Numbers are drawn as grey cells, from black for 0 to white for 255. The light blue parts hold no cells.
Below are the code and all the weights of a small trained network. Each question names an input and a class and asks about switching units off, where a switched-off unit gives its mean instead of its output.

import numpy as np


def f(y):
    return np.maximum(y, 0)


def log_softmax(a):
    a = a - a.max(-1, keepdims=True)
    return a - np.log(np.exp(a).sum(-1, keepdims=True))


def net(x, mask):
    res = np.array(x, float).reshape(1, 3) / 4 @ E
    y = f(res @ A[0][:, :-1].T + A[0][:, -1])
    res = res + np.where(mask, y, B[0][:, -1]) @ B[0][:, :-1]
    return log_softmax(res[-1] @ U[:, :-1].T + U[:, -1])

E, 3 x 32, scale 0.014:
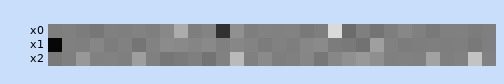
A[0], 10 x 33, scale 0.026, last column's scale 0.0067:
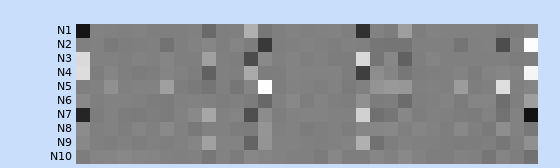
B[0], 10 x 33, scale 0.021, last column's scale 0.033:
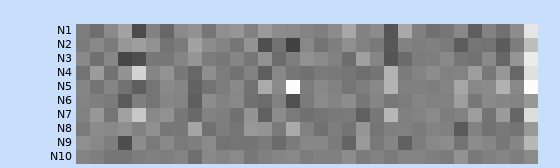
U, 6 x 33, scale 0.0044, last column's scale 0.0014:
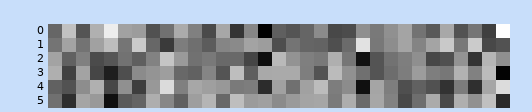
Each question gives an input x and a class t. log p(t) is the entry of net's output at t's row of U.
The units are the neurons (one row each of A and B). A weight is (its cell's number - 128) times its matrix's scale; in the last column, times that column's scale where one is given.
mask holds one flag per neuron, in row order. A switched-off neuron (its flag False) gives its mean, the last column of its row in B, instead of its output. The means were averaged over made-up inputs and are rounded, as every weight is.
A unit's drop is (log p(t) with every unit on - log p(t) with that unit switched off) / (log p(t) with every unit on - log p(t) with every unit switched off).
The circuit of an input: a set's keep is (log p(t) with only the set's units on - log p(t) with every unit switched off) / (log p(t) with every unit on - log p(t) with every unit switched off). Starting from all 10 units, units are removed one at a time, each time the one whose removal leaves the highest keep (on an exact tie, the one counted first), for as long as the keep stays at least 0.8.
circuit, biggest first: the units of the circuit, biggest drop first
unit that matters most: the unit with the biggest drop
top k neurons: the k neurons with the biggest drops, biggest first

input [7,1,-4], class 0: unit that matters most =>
N7
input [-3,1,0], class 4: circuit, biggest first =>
N5, N7
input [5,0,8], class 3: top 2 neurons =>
N4, N3
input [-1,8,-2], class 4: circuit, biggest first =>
N1, N5
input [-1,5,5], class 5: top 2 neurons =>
N1, N4
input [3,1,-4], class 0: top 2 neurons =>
N1, N5
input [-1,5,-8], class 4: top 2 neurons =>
N1, N4
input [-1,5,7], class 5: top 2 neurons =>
N1, N4
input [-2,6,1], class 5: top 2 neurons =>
N2, N1
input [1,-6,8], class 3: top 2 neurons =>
N3, N7
